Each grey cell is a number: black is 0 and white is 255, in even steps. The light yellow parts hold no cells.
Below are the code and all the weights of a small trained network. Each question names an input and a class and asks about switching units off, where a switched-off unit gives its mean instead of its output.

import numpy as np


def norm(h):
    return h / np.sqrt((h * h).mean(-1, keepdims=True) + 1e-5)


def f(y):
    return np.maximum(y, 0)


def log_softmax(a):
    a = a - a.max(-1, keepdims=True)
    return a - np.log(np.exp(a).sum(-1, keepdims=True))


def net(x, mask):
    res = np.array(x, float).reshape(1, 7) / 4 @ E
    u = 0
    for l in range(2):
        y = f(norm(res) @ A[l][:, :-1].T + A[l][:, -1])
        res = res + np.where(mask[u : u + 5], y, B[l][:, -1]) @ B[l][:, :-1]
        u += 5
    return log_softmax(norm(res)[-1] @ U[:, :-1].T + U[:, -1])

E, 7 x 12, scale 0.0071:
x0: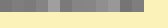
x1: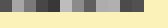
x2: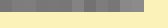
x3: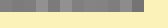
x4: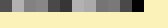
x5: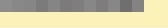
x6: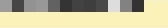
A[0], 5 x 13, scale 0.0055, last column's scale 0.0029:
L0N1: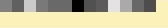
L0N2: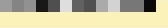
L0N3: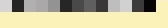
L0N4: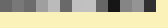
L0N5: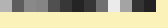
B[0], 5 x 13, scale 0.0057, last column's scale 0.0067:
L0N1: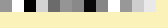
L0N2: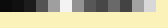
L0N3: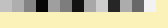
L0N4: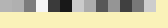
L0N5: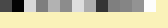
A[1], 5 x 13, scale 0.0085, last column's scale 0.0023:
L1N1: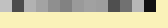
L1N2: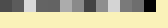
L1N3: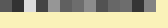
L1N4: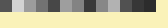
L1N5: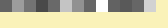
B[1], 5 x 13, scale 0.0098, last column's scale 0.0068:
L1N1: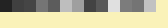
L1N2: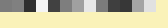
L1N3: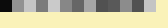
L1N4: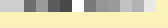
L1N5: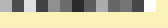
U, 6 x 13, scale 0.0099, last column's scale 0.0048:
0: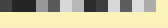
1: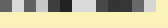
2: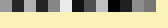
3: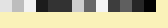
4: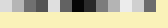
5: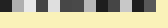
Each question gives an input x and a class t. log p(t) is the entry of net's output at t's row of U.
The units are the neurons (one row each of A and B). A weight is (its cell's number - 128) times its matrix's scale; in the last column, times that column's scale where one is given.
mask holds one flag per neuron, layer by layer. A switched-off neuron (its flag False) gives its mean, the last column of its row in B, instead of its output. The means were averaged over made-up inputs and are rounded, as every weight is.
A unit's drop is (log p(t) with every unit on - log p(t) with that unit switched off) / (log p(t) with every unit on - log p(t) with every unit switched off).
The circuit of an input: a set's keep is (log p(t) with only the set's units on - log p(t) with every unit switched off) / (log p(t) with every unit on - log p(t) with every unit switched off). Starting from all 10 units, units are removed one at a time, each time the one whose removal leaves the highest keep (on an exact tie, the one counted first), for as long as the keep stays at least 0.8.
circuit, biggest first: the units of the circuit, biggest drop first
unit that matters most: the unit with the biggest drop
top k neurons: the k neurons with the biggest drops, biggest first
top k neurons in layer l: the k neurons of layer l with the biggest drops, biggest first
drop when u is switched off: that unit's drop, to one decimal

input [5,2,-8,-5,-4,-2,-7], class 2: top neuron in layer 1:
(L1N5)
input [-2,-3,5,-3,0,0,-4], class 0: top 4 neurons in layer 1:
(L1N1; L1N2; L1N4; L1N3)
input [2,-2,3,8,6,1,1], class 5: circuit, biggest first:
(L0N1; L1N3)
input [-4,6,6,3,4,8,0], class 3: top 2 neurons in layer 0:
(L0N5; L0N4)
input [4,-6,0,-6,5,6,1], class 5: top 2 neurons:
(L0N1; L1N2)
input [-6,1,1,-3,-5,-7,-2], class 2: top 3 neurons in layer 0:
(L0N5; L0N4; L0N1)
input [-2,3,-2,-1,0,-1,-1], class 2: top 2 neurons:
(L0N2; L1N5)
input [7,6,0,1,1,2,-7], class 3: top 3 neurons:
(L0N5; L1N4; L0N3)
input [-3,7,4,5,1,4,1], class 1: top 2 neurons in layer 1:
(L1N2; L1N4)
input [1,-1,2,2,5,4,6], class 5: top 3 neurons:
(L0N5; L0N3; L1N3)
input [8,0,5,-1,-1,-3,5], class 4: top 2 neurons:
(L0N1; L0N3)
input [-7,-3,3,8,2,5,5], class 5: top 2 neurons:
(L0N5; L0N3)
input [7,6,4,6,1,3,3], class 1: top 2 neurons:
(L1N2; L1N1)
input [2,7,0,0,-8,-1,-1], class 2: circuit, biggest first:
(L1N5)
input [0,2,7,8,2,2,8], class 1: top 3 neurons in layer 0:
(L0N1; L0N5; L0N3)
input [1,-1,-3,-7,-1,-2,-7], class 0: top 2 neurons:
(L1N1; L0N4)
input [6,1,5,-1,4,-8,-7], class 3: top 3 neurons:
(L0N5; L1N2; L1N5)
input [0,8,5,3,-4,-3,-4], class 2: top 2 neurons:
(L1N5; L0N2)
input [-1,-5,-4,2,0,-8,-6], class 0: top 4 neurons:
(L1N1; L1N2; L0N1; L1N4)
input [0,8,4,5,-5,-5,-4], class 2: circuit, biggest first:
(L1N5)
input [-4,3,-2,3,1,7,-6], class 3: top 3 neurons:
(L0N5; L0N3; L0N2)
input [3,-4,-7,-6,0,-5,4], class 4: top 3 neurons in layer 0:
(L0N1; L0N3; L0N2)
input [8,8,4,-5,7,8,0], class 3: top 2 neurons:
(L1N5; L0N5)
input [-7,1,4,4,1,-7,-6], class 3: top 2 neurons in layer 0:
(L0N5; L0N2)
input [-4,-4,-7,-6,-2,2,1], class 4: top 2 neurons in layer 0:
(L0N3; L0N5)
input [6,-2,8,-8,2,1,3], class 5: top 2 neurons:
(L0N5; L0N3)
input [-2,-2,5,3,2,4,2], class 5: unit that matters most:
L0N5
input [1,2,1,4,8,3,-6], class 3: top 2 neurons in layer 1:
(L1N5; L1N2)
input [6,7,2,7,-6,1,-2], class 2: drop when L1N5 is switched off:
0.3
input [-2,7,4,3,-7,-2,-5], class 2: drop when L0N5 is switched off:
0.0
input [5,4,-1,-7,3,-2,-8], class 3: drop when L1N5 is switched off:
0.1
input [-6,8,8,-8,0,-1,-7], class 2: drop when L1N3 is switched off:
-0.1
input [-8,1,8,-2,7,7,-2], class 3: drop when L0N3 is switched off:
-0.1
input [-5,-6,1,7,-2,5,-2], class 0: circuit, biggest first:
(L1N1)
